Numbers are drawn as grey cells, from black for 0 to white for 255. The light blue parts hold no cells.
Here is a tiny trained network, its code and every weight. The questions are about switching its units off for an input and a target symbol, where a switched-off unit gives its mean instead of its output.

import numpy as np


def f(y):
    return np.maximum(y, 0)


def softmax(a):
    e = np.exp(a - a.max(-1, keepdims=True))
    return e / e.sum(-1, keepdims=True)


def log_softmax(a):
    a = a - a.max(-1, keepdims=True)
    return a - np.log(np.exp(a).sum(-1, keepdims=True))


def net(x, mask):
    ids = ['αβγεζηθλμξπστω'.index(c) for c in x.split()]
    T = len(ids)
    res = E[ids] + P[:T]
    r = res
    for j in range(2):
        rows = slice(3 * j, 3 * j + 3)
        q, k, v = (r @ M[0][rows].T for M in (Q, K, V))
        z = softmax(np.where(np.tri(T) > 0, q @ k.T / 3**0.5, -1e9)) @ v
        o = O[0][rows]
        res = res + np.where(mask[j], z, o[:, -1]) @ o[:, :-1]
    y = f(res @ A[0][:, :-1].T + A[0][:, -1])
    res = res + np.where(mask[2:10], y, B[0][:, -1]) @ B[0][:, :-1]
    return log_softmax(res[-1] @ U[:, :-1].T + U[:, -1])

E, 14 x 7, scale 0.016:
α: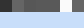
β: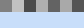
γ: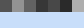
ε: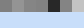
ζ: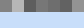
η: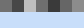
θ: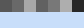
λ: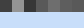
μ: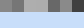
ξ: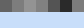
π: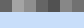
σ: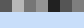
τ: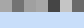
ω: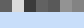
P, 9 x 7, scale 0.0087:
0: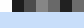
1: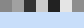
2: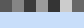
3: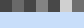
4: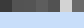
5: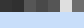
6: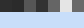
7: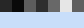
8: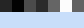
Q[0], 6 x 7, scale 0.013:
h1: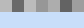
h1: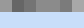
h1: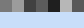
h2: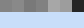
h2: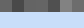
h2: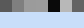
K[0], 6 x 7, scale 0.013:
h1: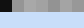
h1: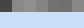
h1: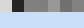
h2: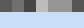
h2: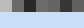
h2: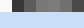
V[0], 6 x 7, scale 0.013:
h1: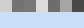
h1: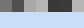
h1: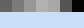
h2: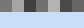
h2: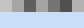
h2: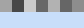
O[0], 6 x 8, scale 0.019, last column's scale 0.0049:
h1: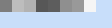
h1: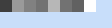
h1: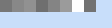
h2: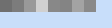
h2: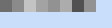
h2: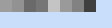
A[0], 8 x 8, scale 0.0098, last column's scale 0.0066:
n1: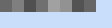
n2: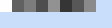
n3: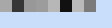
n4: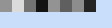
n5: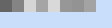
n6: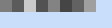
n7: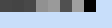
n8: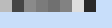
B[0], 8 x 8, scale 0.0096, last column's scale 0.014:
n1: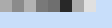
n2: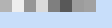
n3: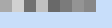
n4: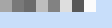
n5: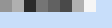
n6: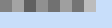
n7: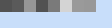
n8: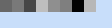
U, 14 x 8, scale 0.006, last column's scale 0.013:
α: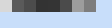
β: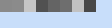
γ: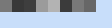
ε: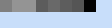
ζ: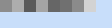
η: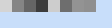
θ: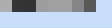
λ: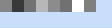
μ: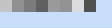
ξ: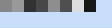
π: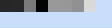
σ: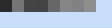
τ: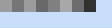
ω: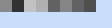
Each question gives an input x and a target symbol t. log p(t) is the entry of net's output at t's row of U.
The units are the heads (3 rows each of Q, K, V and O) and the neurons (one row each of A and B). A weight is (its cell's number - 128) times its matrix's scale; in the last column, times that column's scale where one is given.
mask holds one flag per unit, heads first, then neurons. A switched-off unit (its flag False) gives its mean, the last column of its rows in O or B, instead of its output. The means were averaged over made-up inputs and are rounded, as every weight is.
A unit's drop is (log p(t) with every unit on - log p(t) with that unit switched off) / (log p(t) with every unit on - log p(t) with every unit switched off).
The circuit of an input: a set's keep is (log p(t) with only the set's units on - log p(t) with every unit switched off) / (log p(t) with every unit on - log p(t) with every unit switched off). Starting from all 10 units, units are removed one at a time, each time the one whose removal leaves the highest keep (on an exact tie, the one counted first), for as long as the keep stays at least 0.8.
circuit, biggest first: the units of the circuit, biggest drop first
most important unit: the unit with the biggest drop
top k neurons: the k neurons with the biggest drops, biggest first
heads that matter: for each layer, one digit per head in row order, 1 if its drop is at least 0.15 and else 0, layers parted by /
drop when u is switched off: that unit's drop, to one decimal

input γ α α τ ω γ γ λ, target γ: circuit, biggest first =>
(h1)
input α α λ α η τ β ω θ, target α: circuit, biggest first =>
(h2; h1)
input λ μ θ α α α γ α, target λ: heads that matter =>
11
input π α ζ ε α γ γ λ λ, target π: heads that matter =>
00
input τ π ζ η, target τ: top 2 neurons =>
(n4; n5)
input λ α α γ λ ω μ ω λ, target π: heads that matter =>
10
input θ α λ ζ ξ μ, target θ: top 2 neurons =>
(n8; n4)
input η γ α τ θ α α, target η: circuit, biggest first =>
(h2; n1)
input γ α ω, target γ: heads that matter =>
10
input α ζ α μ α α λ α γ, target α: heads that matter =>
11
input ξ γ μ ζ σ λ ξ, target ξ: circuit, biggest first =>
(n5; h2; h1; n4)
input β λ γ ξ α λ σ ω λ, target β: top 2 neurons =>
(n8; n4)
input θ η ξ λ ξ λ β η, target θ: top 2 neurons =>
(n8; n4)
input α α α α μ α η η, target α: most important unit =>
h2
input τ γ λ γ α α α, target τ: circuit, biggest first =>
(n4; h1; h2)
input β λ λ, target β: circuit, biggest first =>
(h1; h2)
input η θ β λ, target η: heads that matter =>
01
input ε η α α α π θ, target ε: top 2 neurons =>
(n1; n4)
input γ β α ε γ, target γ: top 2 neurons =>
(n1; n5)
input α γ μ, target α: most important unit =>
h2
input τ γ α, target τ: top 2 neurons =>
(n4; n5)
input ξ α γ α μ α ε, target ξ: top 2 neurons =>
(n5; n4)
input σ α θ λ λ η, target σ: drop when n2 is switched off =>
0.2
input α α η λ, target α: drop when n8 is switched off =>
0.1
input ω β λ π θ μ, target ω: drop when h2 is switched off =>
0.4
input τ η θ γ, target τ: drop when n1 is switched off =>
0.0
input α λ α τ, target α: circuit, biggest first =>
(h2)
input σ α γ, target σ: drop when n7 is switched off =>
-0.1
